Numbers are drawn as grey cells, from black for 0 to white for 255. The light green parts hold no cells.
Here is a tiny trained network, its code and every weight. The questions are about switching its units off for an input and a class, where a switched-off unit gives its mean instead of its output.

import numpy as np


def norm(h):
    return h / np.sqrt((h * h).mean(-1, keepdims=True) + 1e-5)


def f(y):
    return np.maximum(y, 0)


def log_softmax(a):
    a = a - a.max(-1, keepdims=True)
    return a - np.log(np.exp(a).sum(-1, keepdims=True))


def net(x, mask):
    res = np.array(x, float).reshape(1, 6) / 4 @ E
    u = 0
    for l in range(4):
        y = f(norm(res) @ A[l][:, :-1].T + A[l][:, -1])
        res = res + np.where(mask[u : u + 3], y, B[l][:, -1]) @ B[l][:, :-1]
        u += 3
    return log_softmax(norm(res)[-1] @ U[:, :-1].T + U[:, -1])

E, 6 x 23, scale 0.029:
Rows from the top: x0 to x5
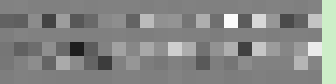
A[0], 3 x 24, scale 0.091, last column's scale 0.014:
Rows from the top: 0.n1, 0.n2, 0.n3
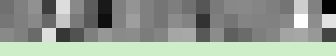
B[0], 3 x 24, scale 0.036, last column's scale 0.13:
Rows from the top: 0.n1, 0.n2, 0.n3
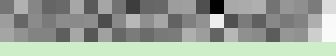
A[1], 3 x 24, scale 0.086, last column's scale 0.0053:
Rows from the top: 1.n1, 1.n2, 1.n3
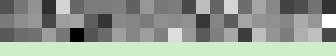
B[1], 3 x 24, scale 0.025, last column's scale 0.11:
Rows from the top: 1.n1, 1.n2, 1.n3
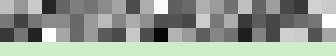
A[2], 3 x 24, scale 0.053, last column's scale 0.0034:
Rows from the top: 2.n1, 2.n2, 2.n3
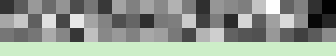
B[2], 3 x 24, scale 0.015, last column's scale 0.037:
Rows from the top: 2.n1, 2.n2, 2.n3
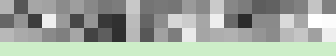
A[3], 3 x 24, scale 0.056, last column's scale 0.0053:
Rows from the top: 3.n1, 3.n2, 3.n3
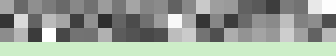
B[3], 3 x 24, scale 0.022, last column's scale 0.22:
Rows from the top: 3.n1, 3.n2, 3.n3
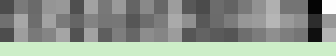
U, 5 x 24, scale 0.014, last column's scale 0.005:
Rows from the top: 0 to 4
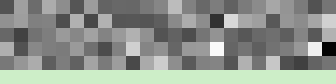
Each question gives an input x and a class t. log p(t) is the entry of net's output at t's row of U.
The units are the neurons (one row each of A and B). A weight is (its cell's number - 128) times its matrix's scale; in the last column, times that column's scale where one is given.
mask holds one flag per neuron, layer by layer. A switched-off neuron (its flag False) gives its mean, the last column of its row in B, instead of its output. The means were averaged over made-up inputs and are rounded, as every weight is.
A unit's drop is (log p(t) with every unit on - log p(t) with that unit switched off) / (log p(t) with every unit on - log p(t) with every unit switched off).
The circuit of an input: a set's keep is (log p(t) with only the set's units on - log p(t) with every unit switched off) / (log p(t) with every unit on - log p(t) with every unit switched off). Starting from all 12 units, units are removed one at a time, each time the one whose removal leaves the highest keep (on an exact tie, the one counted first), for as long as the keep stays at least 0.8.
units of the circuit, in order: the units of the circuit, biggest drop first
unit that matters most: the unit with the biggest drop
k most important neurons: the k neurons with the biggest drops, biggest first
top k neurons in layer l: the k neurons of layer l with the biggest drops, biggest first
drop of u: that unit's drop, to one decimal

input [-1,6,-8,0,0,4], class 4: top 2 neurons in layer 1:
1.n1, 1.n2
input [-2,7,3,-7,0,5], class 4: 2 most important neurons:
0.n2, 0.n3
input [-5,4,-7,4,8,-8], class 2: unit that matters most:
0.n2
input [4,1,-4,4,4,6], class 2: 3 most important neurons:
0.n2, 1.n2, 0.n1
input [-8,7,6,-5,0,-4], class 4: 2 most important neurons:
0.n2, 0.n3
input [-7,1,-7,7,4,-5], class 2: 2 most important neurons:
0.n2, 3.n1
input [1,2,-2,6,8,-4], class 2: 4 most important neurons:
0.n2, 1.n2, 0.n1, 3.n1
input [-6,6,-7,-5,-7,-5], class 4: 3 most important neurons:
0.n2, 0.n3, 0.n1
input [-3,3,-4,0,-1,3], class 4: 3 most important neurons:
1.n1, 0.n2, 0.n3
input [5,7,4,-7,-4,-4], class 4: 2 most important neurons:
0.n2, 0.n3
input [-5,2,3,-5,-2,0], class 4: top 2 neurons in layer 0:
0.n2, 0.n3
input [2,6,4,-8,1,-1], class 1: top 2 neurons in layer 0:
0.n2, 0.n1
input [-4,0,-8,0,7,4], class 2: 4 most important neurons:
0.n2, 1.n2, 0.n3, 0.n1
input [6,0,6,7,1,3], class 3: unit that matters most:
0.n1
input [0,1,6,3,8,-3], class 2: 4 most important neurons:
0.n2, 1.n2, 0.n1, 0.n3
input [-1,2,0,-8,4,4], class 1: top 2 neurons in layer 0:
0.n1, 0.n2
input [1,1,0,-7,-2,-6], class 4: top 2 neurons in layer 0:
0.n2, 0.n3
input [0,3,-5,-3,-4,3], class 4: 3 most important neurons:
0.n2, 0.n3, 0.n1
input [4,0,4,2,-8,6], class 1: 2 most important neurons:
0.n3, 1.n3
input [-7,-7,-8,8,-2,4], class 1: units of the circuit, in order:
0.n3
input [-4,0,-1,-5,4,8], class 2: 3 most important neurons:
0.n3, 1.n2, 0.n2
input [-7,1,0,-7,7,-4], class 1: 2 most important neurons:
0.n1, 3.n3
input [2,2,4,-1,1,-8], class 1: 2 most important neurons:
0.n1, 3.n1
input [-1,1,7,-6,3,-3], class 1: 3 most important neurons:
0.n1, 0.n2, 3.n1
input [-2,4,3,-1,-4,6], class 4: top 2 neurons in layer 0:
0.n2, 0.n3
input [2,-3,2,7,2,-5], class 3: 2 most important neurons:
0.n2, 0.n1
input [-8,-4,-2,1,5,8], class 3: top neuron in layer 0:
0.n2
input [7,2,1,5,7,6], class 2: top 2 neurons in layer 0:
0.n2, 0.n1
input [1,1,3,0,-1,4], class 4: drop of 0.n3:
0.5
